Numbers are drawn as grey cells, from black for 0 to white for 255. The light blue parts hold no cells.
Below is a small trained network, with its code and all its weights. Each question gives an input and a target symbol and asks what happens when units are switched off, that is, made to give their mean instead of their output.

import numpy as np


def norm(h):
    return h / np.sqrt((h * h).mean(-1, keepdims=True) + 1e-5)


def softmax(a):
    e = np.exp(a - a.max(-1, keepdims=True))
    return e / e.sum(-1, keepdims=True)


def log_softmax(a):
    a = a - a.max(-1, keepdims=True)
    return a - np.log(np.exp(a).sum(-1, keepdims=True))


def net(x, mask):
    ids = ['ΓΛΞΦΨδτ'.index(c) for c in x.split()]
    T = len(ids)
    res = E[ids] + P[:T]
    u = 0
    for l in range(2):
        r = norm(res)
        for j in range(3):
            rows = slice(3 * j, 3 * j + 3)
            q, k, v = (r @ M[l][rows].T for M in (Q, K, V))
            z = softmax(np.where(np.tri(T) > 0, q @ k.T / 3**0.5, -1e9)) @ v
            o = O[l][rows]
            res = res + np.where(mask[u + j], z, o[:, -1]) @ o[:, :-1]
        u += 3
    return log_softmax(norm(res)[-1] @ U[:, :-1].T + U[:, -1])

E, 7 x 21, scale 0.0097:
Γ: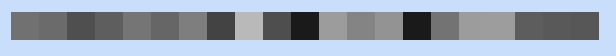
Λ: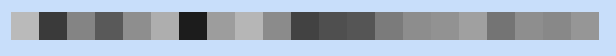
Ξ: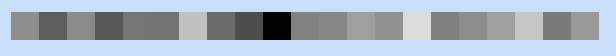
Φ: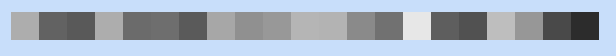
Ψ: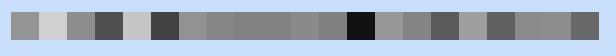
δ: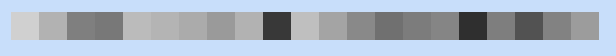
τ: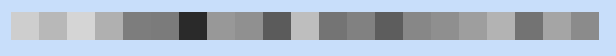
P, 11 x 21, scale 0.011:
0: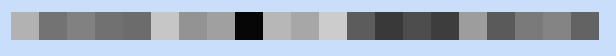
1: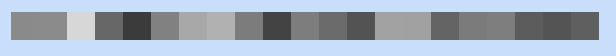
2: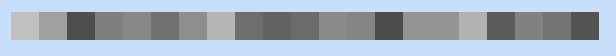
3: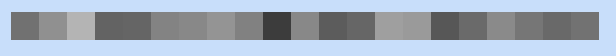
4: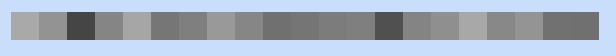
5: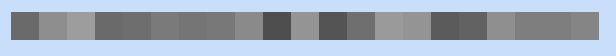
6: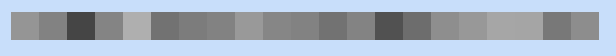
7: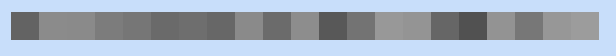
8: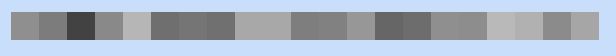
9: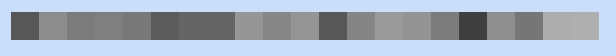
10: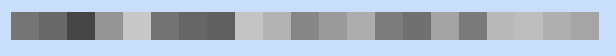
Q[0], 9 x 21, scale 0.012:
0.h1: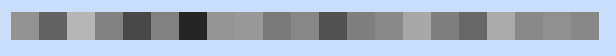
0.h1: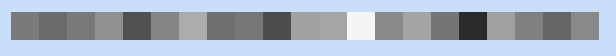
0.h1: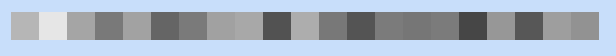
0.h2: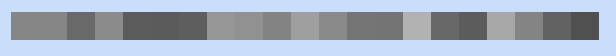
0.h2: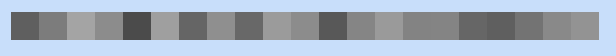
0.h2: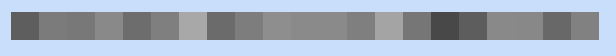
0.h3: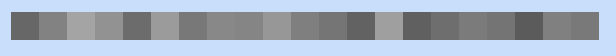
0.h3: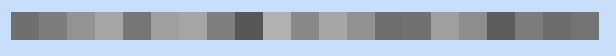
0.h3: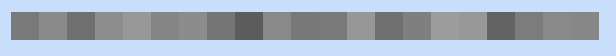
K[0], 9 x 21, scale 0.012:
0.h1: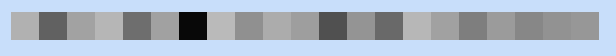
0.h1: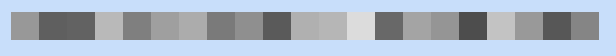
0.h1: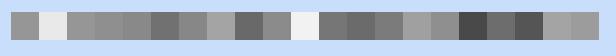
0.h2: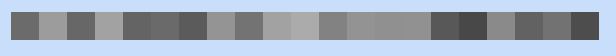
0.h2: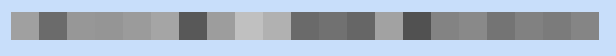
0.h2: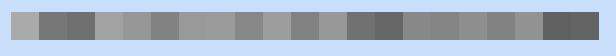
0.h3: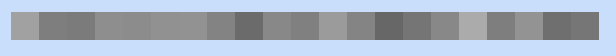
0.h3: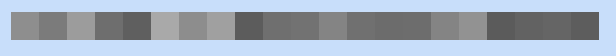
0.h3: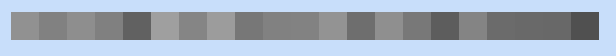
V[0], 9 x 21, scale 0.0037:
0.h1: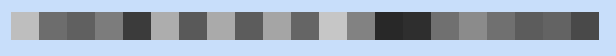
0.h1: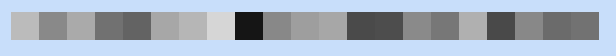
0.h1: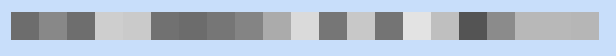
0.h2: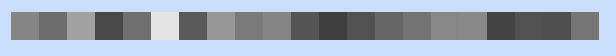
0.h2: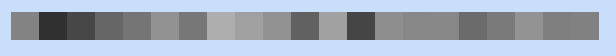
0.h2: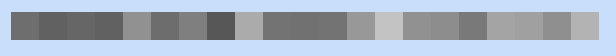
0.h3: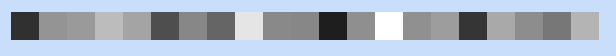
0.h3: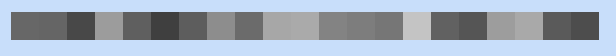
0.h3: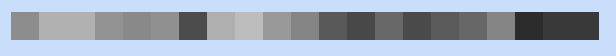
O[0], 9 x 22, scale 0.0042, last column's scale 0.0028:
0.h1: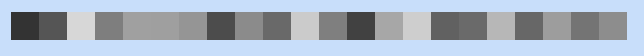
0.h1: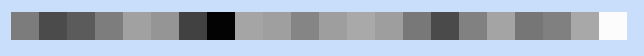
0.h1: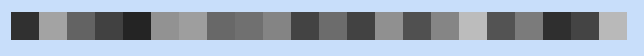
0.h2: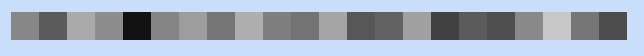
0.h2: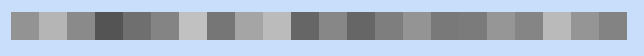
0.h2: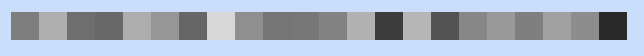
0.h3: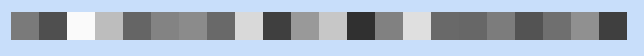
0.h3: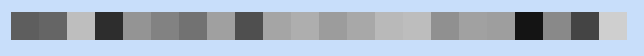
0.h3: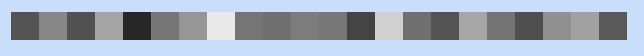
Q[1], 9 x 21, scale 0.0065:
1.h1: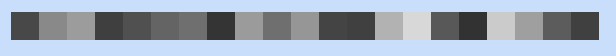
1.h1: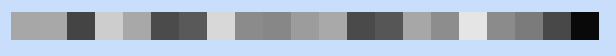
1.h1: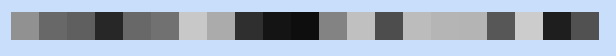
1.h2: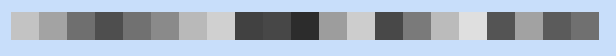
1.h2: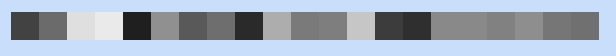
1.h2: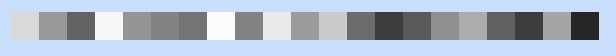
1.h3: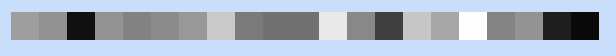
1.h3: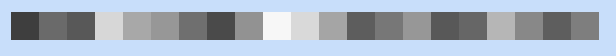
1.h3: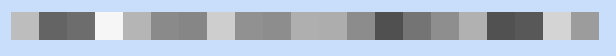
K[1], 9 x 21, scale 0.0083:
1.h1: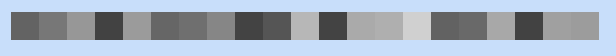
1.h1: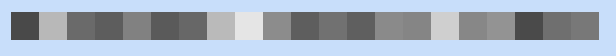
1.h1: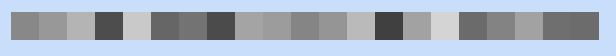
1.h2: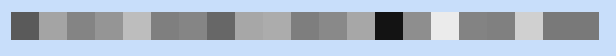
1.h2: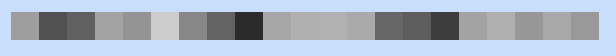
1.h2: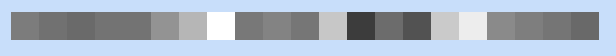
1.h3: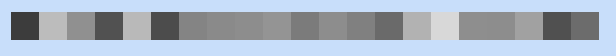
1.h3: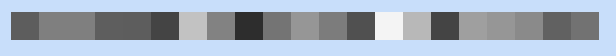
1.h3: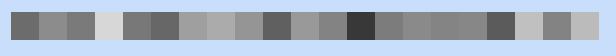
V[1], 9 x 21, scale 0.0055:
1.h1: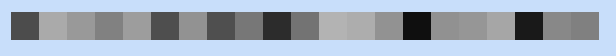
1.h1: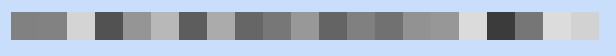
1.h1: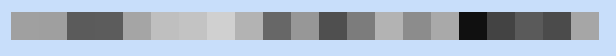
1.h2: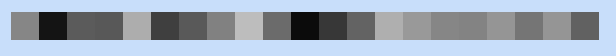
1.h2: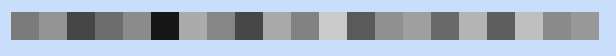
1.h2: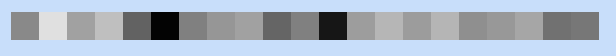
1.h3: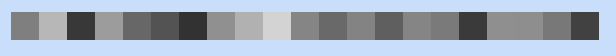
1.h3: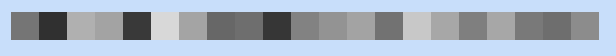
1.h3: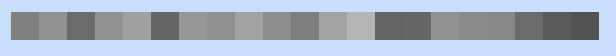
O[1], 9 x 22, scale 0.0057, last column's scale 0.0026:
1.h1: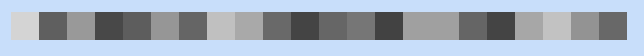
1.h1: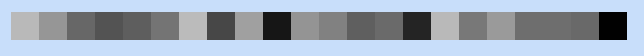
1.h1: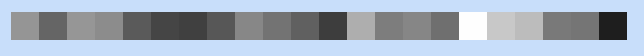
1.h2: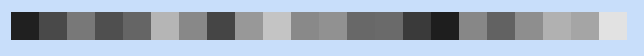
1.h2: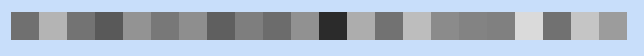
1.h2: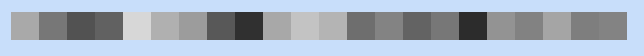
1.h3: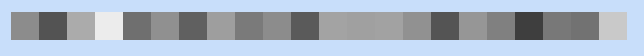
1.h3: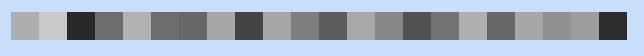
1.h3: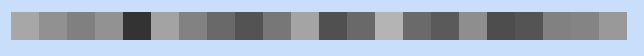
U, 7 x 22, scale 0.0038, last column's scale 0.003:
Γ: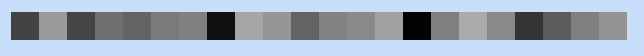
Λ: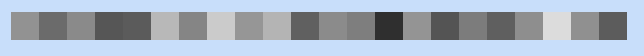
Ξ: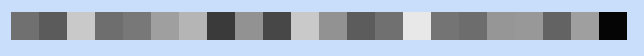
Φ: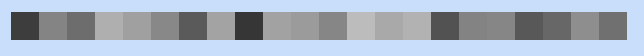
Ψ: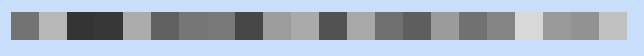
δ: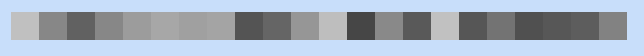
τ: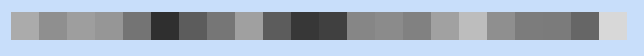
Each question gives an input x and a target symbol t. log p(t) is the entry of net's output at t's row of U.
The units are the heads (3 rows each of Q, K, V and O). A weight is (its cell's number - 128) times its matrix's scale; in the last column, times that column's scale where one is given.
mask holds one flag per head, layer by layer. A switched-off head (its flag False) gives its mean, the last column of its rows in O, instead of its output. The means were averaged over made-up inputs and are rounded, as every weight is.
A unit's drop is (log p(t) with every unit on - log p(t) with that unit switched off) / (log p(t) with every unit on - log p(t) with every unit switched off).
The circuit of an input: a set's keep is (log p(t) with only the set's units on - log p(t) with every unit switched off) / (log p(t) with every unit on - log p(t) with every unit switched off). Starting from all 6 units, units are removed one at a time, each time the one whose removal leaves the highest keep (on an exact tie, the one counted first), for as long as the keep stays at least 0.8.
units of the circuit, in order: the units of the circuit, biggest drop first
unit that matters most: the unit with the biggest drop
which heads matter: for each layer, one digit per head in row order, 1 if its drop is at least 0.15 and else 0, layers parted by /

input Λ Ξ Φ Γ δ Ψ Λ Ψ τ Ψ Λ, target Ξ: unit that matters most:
0.h3
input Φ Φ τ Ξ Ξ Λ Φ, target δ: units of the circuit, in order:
(0.h3; 0.h1; 1.h1)
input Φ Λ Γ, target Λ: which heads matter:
001 / 100
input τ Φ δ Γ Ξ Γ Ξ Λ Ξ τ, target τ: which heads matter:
101 / 010
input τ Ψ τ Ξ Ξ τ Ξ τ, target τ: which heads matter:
100 / 010
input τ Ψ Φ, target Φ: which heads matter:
010 / 100
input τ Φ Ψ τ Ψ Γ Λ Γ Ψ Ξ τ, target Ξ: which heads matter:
001 / 001
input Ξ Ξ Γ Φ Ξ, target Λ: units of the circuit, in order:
(1.h1; 0.h1)
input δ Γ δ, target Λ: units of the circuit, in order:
(0.h1; 1.h1; 1.h2)
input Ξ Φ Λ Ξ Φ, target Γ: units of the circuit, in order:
(1.h1; 1.h2)
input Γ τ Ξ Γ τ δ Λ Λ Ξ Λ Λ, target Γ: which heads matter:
100 / 110
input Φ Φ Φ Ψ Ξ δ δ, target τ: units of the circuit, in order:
(0.h1; 1.h1)
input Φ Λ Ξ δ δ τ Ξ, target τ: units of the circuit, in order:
(1.h1; 0.h3)
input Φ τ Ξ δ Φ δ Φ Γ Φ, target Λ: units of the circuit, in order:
(1.h1)
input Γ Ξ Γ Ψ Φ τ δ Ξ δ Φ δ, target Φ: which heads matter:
111 / 101
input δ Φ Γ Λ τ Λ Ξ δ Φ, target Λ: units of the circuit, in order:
(0.h1; 0.h3; 1.h1; 0.h2)
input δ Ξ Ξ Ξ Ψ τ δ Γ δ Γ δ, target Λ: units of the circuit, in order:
(0.h1; 1.h1)
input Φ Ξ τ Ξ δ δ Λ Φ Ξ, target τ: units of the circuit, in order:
(0.h1; 0.h3; 1.h1)
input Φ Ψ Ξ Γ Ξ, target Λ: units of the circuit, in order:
(0.h3; 1.h1)
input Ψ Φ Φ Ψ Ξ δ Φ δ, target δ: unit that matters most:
0.h1
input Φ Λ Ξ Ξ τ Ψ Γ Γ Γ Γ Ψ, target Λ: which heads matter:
100 / 100
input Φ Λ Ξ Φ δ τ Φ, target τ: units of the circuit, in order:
(1.h1; 0.h3)
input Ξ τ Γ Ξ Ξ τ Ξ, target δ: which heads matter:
001 / 010
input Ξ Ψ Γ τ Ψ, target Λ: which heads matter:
111 / 100
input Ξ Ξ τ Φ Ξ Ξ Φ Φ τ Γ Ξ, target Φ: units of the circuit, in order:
(0.h3; 0.h1; 1.h1; 0.h2)
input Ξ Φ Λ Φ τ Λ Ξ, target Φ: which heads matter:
101 / 100
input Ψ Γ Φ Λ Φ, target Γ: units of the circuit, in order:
(1.h1; 0.h1)
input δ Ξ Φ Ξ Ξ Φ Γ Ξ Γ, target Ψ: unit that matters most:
1.h3
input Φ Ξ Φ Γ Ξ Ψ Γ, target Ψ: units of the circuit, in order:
(0.h1; 0.h3; 1.h3)
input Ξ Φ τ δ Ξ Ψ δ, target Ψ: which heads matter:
001 / 011
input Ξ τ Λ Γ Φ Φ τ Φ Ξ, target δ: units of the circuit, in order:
(0.h1; 1.h2; 1.h1)
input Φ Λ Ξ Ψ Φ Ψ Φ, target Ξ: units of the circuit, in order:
(0.h3; 1.h3)
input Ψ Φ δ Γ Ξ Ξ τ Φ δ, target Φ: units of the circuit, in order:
(0.h3; 0.h1; 1.h1)
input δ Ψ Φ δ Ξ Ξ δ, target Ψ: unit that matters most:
1.h3
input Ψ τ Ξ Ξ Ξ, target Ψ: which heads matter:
000 / 001
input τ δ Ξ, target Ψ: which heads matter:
010 / 001
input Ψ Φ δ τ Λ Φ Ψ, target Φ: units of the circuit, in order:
(0.h1; 1.h1)
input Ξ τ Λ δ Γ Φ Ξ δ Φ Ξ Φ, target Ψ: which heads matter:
100 / 001
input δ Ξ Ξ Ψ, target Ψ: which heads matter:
100 / 000
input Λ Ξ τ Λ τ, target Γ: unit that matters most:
0.h1
